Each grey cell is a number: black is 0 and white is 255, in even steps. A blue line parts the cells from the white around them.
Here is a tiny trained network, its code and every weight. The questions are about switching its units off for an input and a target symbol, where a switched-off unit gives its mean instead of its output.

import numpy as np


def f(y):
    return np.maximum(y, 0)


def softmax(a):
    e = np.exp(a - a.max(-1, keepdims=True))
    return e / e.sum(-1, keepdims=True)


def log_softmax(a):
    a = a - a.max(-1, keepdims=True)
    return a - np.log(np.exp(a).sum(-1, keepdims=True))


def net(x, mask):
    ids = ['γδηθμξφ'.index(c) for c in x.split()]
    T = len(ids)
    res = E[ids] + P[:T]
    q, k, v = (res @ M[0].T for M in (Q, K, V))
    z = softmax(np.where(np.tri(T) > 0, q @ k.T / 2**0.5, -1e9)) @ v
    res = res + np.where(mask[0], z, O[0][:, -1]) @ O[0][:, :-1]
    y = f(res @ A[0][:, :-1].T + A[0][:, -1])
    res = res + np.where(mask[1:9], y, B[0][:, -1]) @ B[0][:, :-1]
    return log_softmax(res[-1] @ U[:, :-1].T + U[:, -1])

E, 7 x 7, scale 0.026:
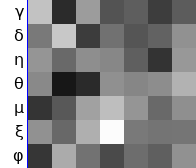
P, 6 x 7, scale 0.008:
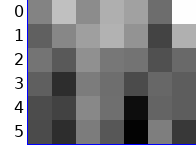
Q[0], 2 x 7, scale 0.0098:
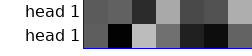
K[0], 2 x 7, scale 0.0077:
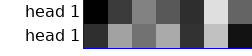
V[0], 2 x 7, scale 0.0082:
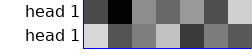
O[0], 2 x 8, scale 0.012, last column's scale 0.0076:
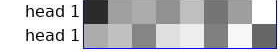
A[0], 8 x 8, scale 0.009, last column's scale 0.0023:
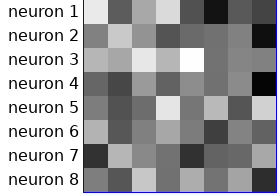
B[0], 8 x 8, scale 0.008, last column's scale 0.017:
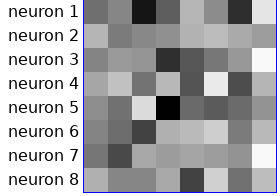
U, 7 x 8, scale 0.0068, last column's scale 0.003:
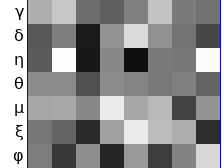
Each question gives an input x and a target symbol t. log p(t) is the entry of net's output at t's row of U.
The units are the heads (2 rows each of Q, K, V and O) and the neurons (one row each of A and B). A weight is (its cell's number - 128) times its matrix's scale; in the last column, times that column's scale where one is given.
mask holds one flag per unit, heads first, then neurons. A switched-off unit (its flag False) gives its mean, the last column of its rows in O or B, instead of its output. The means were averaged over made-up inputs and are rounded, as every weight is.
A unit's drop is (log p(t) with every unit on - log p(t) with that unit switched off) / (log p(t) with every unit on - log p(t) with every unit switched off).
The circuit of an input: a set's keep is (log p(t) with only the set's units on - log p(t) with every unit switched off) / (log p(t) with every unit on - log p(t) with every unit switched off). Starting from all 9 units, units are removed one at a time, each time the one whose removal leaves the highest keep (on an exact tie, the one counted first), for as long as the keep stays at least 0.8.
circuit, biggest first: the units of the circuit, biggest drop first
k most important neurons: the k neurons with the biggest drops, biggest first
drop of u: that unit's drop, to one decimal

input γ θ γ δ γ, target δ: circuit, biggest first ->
neuron 1; head 1; neuron 6
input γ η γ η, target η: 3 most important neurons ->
neuron 7; neuron 3; neuron 8
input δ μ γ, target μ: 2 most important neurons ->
neuron 4; neuron 3
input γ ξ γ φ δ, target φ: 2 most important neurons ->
neuron 7; neuron 4
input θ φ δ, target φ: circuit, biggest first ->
head 1; neuron 4; neuron 7
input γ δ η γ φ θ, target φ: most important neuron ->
neuron 5
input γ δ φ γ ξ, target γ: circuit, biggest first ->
head 1; neuron 3; neuron 5
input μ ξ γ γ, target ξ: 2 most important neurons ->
neuron 6; neuron 1
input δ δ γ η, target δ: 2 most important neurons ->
neuron 1; neuron 3
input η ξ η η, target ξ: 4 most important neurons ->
neuron 6; neuron 4; neuron 1; neuron 5
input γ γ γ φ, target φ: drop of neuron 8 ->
0.2
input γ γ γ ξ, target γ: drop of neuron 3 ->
1.0
